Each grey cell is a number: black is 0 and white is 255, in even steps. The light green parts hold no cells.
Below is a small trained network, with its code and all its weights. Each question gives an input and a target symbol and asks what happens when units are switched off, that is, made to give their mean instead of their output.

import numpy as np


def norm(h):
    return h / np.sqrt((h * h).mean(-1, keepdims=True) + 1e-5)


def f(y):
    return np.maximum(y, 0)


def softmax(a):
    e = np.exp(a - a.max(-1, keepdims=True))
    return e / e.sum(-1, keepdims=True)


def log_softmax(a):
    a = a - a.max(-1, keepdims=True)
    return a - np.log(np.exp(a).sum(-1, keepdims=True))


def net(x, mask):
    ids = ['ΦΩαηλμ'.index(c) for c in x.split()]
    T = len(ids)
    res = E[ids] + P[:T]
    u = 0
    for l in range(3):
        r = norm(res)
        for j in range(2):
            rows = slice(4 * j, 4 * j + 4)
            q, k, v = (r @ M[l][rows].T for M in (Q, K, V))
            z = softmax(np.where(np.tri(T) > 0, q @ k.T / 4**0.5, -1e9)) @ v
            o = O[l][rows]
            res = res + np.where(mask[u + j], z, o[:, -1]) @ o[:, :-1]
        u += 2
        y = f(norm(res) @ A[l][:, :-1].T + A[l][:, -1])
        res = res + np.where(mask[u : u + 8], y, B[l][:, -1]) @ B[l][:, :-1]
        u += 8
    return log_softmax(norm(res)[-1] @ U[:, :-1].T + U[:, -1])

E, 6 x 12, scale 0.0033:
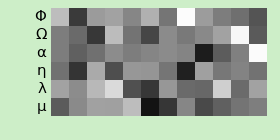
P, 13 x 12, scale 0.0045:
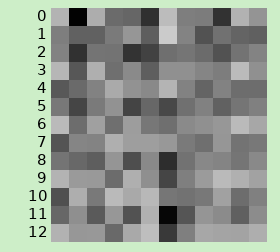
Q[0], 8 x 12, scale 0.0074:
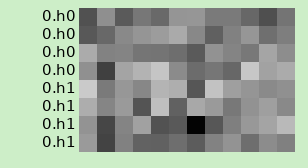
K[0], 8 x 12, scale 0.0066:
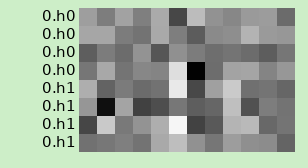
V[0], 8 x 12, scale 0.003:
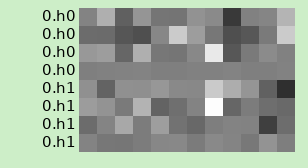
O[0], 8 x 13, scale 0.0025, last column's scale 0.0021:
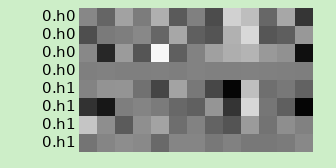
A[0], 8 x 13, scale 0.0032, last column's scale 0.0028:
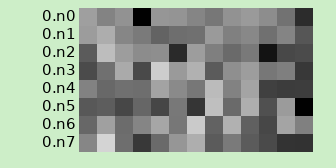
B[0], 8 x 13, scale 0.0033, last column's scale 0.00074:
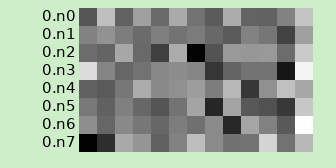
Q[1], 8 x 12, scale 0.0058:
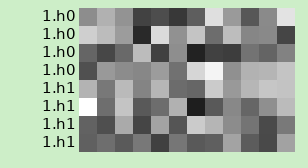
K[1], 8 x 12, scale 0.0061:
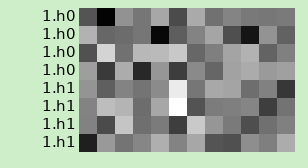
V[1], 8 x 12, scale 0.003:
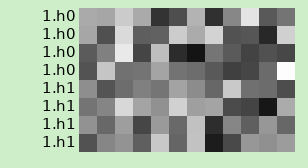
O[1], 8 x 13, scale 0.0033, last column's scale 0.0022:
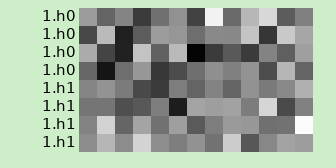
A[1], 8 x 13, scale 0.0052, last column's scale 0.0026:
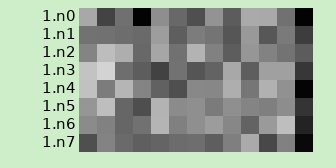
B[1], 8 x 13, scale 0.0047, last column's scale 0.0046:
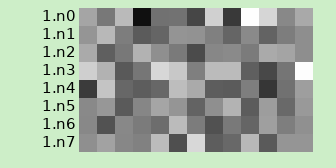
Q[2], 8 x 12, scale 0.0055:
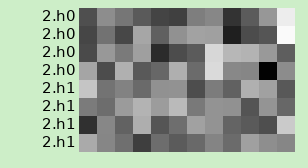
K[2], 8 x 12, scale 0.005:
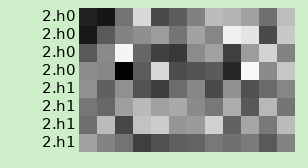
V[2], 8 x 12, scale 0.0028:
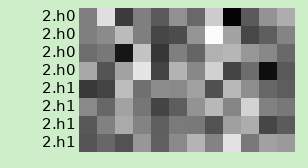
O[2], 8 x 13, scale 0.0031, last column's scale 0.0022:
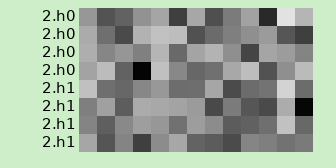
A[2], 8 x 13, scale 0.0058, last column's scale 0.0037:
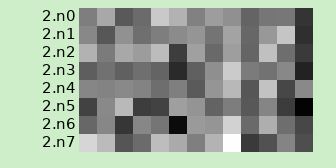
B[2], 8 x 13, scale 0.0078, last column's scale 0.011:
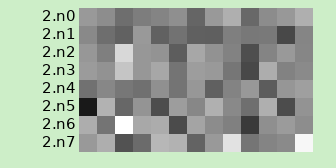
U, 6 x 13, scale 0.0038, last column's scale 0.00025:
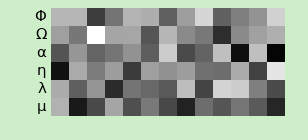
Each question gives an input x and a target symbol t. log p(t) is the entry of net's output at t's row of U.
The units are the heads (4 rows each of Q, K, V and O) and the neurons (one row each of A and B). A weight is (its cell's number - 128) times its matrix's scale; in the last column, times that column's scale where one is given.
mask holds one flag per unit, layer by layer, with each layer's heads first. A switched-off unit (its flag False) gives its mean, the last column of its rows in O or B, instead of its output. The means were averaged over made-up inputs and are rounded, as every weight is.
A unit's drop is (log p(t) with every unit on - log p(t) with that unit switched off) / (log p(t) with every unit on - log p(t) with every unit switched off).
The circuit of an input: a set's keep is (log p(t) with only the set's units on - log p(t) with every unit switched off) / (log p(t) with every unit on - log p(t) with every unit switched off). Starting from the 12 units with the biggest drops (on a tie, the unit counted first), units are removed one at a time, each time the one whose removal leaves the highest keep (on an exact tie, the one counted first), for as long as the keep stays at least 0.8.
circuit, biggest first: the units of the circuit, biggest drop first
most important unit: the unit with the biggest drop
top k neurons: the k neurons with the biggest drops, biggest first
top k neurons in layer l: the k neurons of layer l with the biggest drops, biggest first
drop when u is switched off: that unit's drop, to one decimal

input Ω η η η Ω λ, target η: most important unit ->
1.h0
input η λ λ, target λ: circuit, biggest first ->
(1.h0; 2.n7)
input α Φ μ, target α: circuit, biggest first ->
(0.h1; 1.h0; 2.n7; 1.n7)
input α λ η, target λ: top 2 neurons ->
(1.n0; 2.n7)
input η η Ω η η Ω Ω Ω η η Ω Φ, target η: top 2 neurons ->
(1.n3; 2.n5)
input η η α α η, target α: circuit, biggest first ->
(1.h0; 2.n7; 1.n3)
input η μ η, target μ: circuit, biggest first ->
(1.h0; 2.n7)
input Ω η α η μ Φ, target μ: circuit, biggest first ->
(1.h0; 2.n7; 1.n3)
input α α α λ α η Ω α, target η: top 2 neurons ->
(1.n3; 2.n7)
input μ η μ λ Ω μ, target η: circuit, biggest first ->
(1.h0; 2.n5; 1.n4; 2.n7)
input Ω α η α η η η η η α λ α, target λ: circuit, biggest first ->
(1.h0; 2.n7; 1.n0)
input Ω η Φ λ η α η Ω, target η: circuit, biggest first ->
(1.n3; 2.n7)
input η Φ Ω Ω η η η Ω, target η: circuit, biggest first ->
(2.n7; 1.n3)
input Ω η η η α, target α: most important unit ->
1.n3
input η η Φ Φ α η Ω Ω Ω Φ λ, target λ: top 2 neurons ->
(2.n7; 0.n2)
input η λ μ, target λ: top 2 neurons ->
(1.n0; 2.n7)
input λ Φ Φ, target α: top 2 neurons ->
(1.n3; 2.n7)
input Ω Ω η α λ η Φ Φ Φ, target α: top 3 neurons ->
(0.n5; 1.n3; 2.n7)
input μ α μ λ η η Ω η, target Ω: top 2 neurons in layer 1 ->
(1.n3; 1.n2)
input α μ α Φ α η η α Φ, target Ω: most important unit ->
1.h1
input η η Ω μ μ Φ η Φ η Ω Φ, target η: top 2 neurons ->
(1.n3; 2.n7)
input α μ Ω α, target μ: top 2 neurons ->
(1.n3; 2.n7)
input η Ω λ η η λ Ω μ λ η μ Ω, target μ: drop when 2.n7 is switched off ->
0.4
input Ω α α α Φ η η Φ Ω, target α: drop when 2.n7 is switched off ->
0.3
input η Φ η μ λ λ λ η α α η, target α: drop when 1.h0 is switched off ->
0.3
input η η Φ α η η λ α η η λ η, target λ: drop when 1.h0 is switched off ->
1.0
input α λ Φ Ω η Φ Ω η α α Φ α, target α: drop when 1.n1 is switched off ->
0.0
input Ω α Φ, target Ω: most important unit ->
1.n3
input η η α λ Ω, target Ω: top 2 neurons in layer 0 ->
(0.n6; 0.n2)
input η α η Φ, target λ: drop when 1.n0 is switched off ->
0.1
